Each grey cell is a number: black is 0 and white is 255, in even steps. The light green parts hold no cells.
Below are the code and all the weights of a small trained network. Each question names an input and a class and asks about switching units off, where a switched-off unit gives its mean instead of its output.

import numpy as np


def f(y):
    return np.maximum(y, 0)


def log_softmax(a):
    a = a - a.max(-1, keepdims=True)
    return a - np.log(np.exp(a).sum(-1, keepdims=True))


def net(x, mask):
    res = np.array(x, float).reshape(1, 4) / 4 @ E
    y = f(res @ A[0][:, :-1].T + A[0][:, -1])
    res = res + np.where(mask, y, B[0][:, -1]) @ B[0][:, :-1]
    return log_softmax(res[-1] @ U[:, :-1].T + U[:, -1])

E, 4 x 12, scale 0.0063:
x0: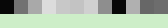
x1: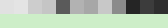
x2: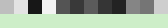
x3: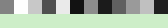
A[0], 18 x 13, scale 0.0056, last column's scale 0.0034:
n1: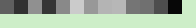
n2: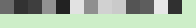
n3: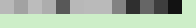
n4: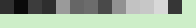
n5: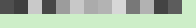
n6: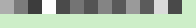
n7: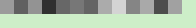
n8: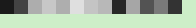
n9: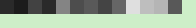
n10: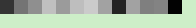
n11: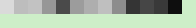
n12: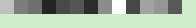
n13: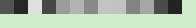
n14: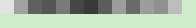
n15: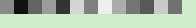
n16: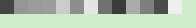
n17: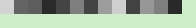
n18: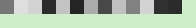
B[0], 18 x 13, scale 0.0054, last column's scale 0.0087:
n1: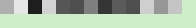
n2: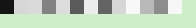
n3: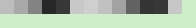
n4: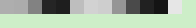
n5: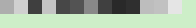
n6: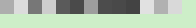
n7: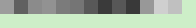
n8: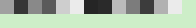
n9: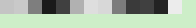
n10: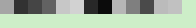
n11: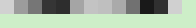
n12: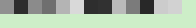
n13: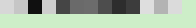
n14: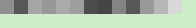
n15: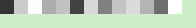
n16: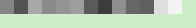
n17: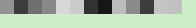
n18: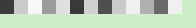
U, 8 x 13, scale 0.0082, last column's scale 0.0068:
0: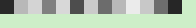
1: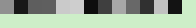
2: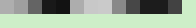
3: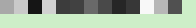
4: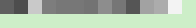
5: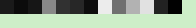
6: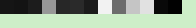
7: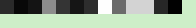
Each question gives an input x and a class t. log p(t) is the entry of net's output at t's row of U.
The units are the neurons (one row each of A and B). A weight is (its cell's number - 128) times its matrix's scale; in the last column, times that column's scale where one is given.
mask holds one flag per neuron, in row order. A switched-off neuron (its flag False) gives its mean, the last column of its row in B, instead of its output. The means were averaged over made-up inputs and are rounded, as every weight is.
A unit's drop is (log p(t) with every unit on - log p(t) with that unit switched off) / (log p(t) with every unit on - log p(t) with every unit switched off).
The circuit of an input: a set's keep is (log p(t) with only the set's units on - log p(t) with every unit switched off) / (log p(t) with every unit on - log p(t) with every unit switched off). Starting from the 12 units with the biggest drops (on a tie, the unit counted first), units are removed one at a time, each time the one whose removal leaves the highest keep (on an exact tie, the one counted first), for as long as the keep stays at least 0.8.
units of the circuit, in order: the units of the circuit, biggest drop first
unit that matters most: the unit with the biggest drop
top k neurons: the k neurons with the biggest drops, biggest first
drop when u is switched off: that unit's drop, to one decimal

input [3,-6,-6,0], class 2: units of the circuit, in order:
(n4)
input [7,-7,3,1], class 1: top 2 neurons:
(n10; n8)
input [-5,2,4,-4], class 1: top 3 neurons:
(n12; n17; n18)
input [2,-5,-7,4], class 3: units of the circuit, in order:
(n13; n5)
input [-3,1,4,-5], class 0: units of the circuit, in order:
(n2; n15)
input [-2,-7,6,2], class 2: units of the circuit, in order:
(n9; n4)
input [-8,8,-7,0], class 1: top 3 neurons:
(n17; n12; n7)
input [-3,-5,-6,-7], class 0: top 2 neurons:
(n2; n15)
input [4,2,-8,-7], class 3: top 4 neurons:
(n13; n5; n1; n18)
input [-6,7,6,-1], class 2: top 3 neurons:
(n11; n3; n8)
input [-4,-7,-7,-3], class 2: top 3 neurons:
(n4; n9; n6)
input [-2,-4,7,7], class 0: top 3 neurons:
(n18; n13; n5)
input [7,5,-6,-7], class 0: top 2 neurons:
(n15; n2)
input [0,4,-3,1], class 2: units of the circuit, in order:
(n11)
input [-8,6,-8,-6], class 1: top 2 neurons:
(n12; n17)
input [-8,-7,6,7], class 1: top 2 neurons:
(n12; n14)
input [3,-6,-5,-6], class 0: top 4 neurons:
(n2; n15; n11; n3)
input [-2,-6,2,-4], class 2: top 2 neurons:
(n4; n9)
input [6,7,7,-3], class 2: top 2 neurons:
(n3; n11)
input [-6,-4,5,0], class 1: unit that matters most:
n12
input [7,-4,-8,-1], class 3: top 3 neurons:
(n13; n5; n1)
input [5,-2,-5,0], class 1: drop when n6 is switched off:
0.3
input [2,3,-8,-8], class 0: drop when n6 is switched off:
0.2
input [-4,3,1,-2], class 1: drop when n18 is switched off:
0.1
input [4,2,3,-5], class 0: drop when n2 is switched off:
0.2
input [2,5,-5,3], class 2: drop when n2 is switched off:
0.2
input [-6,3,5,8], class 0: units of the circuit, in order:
(n18)
